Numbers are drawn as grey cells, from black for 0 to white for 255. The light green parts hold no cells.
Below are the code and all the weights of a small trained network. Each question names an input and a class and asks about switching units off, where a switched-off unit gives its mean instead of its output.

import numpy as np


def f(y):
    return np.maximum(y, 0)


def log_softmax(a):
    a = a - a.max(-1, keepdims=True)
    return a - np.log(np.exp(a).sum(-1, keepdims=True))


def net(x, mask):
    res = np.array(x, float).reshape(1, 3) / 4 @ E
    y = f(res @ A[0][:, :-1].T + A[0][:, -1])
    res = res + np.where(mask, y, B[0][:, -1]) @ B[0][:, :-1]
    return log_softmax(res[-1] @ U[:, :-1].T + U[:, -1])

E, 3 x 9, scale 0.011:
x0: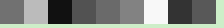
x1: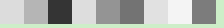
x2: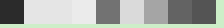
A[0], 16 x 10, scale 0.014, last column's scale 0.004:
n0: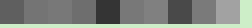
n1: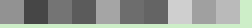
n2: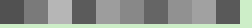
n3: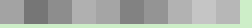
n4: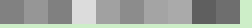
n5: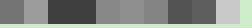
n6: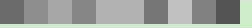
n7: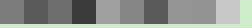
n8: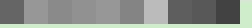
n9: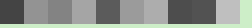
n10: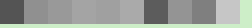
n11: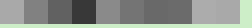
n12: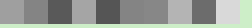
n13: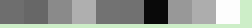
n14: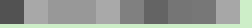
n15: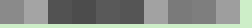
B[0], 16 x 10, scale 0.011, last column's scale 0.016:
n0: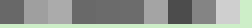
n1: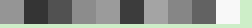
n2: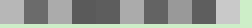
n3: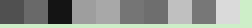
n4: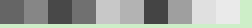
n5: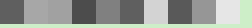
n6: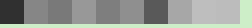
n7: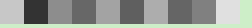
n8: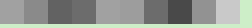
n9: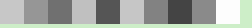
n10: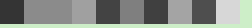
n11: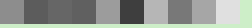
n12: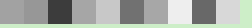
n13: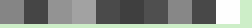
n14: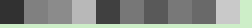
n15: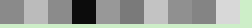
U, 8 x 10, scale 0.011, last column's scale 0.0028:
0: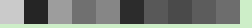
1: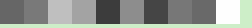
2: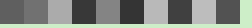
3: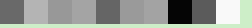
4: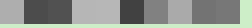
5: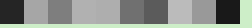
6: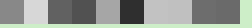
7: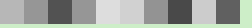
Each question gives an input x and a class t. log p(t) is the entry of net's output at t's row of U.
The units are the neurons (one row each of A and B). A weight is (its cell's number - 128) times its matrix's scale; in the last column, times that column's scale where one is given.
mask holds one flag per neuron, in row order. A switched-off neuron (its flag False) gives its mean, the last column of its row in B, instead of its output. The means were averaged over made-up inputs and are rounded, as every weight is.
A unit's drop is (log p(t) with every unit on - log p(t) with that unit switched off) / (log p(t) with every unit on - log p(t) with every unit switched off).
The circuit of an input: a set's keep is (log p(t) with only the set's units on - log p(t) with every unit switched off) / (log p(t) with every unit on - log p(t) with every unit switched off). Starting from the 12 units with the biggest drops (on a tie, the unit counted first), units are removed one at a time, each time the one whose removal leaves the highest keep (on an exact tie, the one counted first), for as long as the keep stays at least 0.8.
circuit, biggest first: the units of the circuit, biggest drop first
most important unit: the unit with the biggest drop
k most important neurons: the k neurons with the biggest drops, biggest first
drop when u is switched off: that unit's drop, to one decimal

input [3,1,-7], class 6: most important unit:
n15
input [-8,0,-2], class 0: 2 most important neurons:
n13, n12
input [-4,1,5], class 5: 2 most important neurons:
n4, n6
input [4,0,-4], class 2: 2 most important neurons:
n3, n12
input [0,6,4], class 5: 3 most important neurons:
n7, n3, n6
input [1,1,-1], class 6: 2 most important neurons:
n9, n13
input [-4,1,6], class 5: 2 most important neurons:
n4, n6
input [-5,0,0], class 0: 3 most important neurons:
n12, n13, n4
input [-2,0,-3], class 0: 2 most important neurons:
n12, n4
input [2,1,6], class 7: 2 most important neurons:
n4, n9
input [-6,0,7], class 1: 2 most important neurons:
n13, n12
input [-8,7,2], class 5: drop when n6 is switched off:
0.1
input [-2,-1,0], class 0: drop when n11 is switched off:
-0.1
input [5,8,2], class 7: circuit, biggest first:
n4
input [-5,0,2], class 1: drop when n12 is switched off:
0.2
